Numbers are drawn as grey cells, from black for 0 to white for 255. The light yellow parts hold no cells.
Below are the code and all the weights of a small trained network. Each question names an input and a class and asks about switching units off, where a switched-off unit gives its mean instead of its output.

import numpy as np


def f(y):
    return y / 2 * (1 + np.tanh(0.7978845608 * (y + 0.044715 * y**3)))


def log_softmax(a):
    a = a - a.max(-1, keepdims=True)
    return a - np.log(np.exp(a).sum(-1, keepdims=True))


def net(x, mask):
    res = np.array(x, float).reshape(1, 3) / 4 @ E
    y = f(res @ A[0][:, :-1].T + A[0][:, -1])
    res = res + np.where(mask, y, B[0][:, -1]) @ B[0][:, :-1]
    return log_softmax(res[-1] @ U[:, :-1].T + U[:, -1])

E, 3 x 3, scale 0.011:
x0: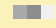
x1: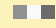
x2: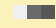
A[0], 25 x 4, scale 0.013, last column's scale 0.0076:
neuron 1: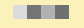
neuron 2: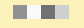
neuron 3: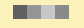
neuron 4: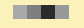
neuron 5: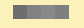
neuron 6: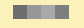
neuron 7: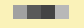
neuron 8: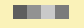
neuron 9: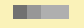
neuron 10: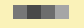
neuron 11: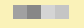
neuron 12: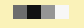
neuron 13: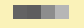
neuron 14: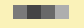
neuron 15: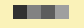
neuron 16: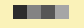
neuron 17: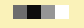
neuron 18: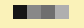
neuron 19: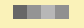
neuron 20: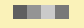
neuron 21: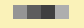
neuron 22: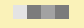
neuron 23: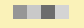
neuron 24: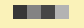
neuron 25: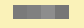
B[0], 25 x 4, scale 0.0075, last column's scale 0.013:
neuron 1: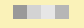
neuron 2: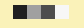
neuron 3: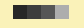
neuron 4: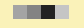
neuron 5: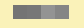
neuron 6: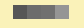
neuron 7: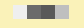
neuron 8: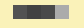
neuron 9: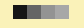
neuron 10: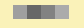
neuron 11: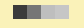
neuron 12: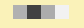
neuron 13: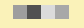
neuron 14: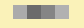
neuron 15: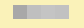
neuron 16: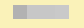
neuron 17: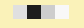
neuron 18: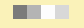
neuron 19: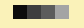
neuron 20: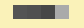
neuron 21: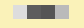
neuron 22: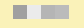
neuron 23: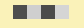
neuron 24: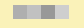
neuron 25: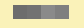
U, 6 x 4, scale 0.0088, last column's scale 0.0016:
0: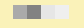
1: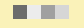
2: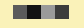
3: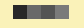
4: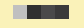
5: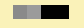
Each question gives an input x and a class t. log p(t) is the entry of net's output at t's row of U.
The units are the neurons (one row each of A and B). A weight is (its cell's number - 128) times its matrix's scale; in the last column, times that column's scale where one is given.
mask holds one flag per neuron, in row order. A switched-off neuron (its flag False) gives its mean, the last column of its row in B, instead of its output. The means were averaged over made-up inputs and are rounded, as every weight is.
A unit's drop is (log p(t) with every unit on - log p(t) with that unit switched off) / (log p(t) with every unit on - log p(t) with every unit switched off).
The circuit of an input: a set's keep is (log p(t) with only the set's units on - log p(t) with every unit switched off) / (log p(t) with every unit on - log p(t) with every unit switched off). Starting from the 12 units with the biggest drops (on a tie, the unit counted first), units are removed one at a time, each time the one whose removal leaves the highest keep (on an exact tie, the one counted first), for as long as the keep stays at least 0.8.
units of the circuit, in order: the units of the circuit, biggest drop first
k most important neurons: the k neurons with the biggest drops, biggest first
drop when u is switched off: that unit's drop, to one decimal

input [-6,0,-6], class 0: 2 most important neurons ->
neuron 2; neuron 23
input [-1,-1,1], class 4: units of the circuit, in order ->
neuron 18; neuron 1; neuron 11
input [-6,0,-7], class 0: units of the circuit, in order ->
neuron 2; neuron 18
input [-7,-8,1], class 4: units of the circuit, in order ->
neuron 7
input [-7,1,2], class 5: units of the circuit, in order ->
neuron 17; neuron 4
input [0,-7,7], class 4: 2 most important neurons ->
neuron 18; neuron 7
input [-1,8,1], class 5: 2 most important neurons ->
neuron 18; neuron 1
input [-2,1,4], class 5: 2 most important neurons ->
neuron 17; neuron 12
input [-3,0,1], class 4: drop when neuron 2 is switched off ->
0.1
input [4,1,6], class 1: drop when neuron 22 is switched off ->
0.1
